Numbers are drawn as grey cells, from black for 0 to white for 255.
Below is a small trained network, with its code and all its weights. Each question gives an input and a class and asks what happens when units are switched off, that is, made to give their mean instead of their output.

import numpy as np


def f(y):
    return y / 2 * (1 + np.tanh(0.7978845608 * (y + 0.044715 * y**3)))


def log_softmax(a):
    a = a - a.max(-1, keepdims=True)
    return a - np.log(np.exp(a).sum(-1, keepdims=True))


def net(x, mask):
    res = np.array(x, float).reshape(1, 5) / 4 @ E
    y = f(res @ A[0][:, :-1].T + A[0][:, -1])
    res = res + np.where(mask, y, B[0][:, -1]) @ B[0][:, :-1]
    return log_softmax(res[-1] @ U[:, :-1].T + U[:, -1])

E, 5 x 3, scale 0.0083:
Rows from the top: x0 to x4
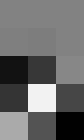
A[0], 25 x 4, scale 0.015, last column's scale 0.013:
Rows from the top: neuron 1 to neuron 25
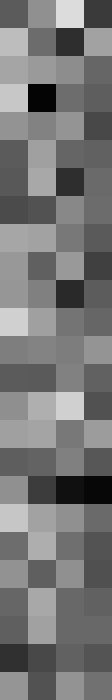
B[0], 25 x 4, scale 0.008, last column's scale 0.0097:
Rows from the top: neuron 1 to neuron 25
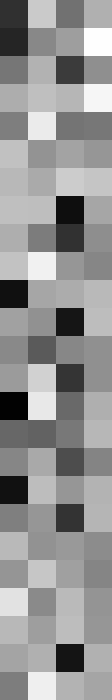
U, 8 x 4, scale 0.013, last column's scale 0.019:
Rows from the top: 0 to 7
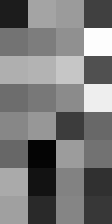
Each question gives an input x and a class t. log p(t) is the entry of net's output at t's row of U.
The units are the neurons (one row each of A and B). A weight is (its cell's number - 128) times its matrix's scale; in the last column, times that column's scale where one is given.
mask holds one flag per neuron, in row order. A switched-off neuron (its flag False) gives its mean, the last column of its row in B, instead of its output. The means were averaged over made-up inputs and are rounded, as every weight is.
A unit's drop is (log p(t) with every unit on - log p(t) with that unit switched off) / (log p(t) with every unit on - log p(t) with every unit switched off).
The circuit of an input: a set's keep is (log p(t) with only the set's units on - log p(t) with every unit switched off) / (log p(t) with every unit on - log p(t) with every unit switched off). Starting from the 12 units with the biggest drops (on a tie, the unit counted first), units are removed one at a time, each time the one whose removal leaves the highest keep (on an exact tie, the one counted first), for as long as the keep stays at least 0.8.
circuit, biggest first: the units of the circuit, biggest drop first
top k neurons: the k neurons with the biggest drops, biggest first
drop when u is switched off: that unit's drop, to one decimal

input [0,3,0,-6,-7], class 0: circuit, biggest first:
[neuron 15]
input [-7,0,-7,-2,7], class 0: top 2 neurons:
[neuron 2; neuron 11]
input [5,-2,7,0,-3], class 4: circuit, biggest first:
[neuron 8; neuron 24; neuron 2]
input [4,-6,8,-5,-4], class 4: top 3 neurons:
[neuron 8; neuron 24; neuron 14]
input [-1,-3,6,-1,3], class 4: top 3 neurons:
[neuron 24; neuron 8; neuron 14]
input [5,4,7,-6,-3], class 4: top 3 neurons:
[neuron 8; neuron 24; neuron 14]
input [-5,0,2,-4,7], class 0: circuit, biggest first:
[neuron 18; neuron 2]
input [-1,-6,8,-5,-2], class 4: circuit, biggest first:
[neuron 8; neuron 24]
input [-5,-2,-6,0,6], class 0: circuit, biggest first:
[neuron 2; neuron 11]
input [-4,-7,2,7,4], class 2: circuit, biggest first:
[neuron 7; neuron 22]
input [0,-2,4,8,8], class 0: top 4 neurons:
[neuron 11; neuron 18; neuron 2; neuron 4]
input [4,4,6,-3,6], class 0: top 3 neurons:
[neuron 18; neuron 2; neuron 12]
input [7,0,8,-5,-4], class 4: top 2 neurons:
[neuron 8; neuron 24]
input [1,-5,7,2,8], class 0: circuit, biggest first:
[neuron 18]
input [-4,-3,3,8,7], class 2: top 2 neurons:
[neuron 7; neuron 22]
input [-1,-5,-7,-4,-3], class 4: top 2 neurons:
[neuron 12; neuron 19]
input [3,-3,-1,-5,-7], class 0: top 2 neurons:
[neuron 15; neuron 1]
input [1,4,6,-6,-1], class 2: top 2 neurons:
[neuron 4; neuron 25]
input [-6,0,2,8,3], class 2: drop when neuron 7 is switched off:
0.2
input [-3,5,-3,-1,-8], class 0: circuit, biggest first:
[neuron 15]
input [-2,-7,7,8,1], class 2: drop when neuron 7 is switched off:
0.3
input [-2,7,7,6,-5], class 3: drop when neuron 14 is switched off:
-0.1
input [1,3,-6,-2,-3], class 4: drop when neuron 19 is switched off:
0.2
